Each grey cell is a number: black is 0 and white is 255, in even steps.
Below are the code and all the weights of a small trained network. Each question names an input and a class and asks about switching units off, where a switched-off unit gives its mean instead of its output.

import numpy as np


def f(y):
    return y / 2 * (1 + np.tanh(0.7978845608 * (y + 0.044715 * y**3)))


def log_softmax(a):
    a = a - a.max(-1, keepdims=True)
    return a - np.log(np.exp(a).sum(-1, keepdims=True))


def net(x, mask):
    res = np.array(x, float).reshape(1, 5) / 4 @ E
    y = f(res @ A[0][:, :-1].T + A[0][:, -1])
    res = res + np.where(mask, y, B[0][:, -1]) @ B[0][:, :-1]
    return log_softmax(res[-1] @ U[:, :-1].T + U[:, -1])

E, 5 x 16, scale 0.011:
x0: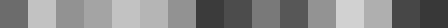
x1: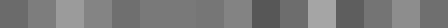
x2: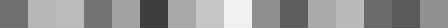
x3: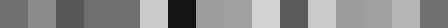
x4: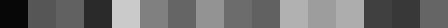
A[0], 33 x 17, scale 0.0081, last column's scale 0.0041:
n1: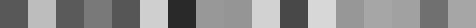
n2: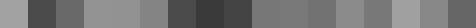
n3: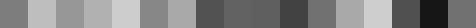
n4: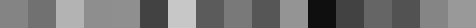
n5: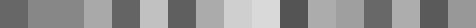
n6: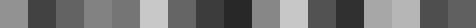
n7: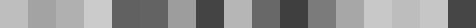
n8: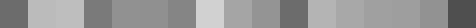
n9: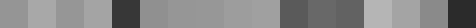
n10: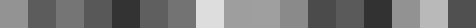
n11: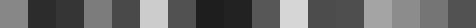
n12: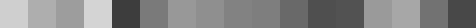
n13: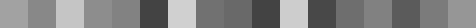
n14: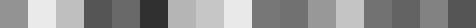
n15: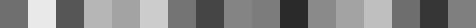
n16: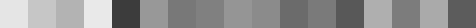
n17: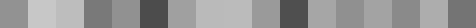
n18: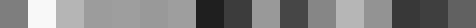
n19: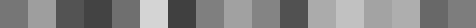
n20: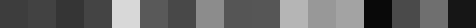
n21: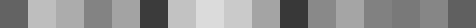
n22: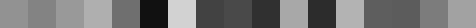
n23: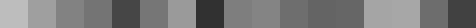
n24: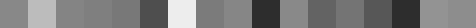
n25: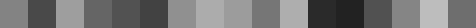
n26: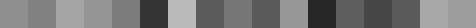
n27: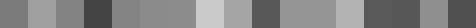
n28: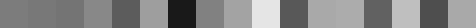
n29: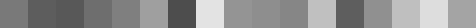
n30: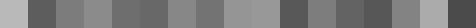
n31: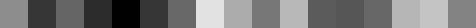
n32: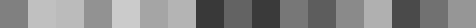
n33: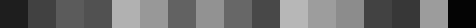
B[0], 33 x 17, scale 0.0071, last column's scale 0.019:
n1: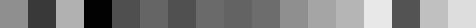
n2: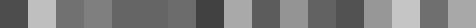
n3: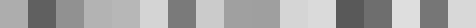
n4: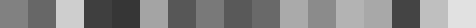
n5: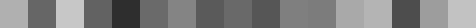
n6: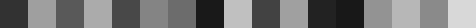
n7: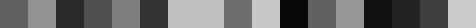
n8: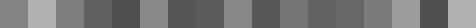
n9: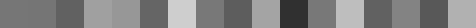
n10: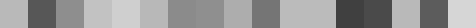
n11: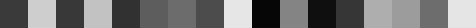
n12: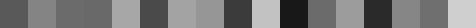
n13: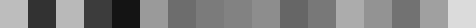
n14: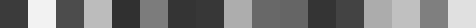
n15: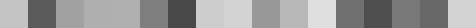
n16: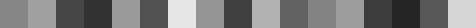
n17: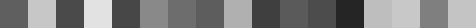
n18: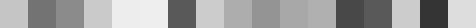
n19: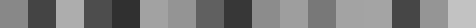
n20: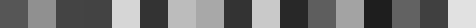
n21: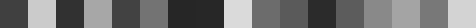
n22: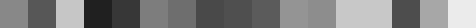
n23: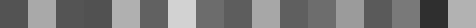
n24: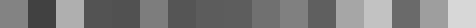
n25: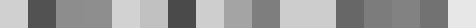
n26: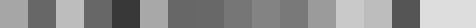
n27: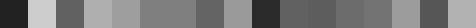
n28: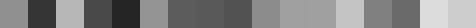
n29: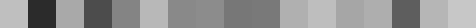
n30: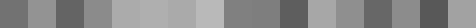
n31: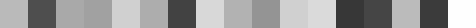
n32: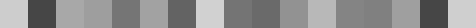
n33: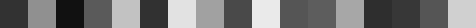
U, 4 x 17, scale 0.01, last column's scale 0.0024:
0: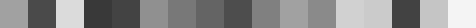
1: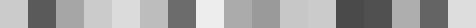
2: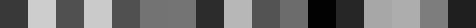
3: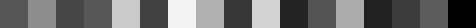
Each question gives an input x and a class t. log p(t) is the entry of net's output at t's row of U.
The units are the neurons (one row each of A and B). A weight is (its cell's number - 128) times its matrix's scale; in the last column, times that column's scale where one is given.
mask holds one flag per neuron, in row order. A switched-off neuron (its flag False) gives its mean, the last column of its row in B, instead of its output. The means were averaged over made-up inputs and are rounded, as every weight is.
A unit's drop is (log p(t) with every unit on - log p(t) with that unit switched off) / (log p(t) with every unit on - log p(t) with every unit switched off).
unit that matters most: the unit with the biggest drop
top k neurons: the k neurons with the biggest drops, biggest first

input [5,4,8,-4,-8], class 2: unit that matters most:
n14
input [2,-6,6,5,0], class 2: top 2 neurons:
n21; n14
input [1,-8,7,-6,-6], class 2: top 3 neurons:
n14; n21; n17
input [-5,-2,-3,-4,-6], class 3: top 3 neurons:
n12; n16; n7
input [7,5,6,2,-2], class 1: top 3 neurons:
n18; n15; n3
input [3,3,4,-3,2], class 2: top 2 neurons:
n31; n14
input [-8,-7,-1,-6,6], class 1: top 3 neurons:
n31; n25; n10
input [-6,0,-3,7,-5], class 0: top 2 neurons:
n1; n28
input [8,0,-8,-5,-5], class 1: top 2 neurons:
n18; n3
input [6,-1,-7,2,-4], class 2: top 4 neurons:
n11; n6; n31; n25
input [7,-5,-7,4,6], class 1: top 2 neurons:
n15; n18
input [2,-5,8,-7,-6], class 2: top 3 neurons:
n14; n21; n17
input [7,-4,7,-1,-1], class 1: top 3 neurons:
n18; n3; n15
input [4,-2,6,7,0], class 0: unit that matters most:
n1
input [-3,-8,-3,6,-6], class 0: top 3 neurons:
n1; n28; n20
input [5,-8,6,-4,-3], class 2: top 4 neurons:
n14; n21; n31; n17
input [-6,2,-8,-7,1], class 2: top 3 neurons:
n11; n6; n1
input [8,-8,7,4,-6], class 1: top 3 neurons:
n15; n18; n3
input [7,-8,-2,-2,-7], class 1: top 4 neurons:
n18; n3; n15; n32
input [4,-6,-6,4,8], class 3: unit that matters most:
n20
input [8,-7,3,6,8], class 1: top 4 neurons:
n18; n15; n3; n7
